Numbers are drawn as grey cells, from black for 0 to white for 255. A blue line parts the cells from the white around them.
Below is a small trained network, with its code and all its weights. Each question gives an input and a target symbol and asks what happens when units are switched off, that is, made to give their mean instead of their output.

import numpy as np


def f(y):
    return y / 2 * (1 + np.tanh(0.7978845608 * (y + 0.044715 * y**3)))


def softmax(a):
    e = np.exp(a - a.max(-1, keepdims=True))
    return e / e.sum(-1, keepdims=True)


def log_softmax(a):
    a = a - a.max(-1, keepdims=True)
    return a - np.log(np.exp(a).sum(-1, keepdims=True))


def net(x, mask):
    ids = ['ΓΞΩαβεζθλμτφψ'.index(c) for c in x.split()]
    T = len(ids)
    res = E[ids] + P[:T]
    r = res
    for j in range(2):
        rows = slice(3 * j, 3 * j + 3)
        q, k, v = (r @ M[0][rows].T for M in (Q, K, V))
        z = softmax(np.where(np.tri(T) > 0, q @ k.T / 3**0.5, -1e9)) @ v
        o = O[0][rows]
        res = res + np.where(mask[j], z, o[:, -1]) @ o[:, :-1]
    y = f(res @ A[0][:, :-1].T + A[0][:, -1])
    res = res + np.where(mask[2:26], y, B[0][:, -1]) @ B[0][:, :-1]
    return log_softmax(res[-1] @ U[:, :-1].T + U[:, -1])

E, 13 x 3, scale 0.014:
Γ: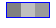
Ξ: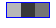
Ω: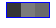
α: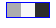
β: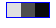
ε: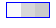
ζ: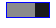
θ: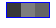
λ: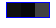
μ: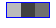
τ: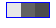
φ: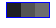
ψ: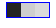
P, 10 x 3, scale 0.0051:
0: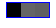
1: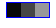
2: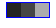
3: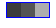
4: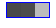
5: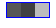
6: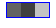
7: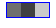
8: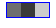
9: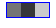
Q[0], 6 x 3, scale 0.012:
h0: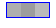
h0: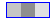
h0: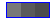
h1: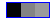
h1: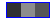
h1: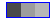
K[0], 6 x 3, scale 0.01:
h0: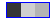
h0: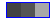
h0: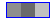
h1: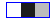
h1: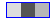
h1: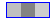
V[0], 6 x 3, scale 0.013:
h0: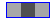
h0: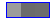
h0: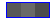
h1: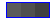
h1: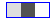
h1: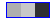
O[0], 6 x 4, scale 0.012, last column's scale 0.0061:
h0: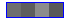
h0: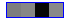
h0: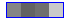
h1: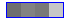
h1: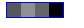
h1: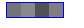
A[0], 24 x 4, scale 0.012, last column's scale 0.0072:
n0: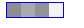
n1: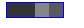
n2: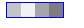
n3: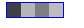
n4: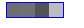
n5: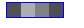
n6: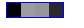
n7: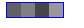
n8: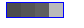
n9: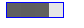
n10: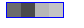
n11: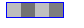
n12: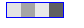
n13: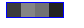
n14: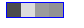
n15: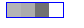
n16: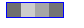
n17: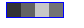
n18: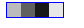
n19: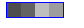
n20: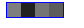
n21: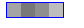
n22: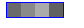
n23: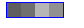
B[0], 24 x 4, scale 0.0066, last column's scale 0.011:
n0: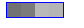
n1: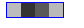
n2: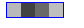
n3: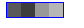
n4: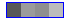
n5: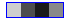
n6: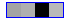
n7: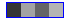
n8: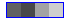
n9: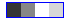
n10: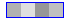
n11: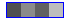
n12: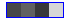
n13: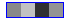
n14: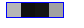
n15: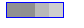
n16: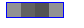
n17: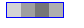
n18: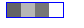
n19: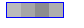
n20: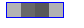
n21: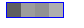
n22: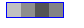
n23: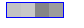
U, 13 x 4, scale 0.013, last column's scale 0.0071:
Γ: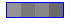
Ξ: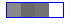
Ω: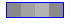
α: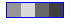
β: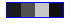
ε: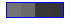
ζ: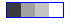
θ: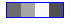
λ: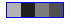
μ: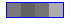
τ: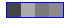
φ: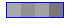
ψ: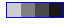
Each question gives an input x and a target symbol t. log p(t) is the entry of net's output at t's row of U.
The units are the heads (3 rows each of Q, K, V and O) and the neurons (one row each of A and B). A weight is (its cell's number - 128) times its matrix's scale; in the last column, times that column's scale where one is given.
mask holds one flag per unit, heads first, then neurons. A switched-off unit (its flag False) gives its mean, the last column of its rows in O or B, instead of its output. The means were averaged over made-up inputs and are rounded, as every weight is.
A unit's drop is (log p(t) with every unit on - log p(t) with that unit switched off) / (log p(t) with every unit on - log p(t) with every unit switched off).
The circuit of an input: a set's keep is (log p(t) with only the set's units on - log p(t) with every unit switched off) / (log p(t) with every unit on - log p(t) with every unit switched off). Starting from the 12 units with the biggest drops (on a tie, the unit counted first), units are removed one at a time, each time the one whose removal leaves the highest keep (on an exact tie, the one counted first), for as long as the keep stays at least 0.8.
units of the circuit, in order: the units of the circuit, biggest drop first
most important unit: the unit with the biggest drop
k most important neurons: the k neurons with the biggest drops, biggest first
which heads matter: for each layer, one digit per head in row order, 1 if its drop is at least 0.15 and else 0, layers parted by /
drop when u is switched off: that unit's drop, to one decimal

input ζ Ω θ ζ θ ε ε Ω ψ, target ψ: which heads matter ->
00
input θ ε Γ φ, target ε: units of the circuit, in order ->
[h1 n6]
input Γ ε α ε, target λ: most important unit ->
n2
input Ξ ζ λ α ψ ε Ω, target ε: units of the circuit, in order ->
[h1 n6 n14]
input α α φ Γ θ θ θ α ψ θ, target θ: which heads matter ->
00
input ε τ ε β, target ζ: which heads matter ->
00
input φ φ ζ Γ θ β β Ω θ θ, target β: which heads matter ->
11
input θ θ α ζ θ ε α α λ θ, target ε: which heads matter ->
01
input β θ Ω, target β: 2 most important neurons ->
[n9 n8]
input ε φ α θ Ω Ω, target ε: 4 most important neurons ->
[n6 n14 n5 n15]
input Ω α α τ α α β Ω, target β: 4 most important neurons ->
[n9 n8 n3 n10]
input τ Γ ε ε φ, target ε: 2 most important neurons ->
[n6 n1]
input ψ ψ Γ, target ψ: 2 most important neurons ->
[n14 n9]
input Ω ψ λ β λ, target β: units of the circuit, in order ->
[n9]
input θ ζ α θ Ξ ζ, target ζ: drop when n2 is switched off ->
0.1
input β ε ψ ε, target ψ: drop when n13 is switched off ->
0.0
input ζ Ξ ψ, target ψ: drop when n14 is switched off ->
0.1
